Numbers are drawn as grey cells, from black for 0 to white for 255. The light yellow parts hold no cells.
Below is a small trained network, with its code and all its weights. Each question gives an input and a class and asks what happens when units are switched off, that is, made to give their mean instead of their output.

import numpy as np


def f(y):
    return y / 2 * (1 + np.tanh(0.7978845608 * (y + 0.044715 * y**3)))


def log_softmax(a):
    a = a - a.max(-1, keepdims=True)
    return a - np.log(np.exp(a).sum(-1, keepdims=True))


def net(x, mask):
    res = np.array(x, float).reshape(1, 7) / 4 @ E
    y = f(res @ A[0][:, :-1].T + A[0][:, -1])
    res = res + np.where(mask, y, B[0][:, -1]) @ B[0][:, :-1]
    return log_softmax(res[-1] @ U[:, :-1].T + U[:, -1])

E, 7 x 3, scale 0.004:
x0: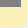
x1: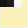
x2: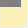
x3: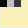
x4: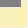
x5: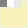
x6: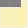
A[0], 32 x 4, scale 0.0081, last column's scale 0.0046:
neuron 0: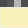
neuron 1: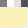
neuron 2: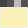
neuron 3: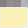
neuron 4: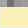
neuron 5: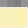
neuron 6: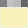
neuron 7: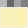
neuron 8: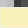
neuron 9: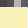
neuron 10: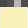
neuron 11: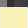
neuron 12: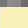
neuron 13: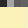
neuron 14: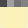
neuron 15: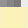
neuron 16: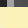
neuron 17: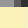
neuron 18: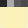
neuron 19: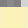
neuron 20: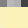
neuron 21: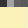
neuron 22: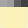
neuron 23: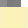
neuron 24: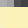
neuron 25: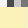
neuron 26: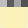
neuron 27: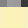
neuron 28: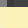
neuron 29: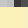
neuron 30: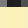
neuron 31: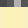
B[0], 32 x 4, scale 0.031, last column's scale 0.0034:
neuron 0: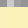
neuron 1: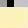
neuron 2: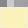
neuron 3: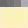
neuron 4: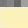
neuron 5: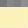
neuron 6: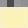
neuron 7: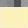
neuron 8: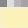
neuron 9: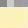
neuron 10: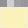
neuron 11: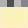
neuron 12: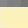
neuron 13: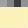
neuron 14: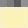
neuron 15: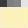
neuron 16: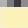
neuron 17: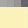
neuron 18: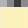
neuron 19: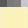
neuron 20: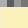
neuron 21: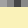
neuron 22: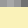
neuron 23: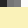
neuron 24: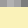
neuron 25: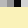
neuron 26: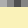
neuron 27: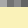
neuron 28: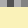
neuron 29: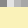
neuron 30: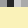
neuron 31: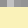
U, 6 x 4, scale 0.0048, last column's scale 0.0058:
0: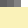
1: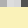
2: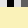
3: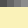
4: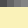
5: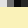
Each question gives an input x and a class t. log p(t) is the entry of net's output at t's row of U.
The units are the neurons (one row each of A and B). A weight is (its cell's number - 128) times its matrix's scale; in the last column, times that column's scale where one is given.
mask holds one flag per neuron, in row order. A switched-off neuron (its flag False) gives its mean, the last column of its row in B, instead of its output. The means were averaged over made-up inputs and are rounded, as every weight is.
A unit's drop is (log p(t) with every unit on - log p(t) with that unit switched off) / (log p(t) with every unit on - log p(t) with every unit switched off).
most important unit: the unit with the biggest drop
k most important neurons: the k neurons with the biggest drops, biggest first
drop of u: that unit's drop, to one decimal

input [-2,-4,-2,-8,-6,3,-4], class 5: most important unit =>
neuron 25
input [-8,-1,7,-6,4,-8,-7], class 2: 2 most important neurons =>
(neuron 30; neuron 11)
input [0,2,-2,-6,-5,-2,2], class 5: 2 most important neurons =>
(neuron 25; neuron 26)
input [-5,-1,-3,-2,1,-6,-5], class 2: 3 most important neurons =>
(neuron 30; neuron 11; neuron 28)
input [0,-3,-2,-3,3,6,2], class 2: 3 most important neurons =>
(neuron 1; neuron 6; neuron 20)
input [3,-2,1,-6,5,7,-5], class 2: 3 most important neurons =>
(neuron 1; neuron 6; neuron 20)
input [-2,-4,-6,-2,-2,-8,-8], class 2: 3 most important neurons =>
(neuron 30; neuron 11; neuron 28)
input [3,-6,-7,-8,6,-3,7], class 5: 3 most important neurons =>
(neuron 25; neuron 26; neuron 7)
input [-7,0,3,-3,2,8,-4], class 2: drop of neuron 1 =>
0.7
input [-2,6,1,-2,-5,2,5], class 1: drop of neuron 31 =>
0.2
